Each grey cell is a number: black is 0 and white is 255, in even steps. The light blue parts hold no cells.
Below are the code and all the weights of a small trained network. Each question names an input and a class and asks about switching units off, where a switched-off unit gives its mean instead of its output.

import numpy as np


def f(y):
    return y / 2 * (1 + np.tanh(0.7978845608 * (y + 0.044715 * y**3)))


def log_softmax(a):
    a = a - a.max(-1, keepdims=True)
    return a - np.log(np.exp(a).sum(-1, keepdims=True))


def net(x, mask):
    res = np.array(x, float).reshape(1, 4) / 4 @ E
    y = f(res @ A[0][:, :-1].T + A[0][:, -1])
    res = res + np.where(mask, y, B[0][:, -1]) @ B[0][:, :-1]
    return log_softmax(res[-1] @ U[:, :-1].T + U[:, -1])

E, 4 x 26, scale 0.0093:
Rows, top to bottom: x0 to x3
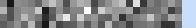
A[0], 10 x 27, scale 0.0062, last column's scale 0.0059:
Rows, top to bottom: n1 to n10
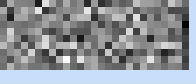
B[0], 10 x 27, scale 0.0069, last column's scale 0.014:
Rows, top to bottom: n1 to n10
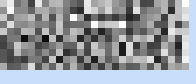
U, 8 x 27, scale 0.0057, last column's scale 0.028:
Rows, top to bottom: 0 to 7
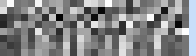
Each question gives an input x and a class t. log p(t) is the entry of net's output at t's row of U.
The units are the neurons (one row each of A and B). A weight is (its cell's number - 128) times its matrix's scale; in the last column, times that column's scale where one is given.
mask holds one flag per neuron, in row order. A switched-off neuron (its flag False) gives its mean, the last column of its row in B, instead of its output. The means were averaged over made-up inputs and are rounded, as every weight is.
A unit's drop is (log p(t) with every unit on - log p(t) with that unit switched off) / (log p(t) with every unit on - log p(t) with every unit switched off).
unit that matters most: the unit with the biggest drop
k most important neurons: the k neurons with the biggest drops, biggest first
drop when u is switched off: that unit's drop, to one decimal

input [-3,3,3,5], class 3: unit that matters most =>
n8
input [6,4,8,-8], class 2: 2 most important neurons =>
n9, n8
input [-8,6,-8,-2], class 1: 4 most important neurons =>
n5, n9, n10, n1
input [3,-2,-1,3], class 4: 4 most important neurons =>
n7, n5, n10, n4
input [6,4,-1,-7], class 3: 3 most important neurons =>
n7, n5, n10
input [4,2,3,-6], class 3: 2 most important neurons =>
n7, n5
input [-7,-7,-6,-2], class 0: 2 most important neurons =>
n1, n3
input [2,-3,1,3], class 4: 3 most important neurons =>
n7, n2, n4
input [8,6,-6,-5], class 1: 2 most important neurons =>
n3, n1
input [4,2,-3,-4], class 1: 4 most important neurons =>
n3, n8, n9, n1
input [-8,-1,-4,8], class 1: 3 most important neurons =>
n5, n7, n10
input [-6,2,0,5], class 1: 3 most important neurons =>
n5, n7, n10
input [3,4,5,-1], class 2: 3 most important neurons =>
n9, n1, n5
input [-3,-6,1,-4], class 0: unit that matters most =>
n1
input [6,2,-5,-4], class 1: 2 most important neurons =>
n3, n9
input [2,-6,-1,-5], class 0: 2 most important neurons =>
n1, n8
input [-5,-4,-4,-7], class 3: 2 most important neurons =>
n7, n3
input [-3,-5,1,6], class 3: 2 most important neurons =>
n8, n2
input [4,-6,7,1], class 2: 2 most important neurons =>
n9, n2
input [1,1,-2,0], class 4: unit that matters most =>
n9
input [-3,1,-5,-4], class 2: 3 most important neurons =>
n6, n8, n3
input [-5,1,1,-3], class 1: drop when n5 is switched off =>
0.2
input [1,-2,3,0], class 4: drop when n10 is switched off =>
-0.1
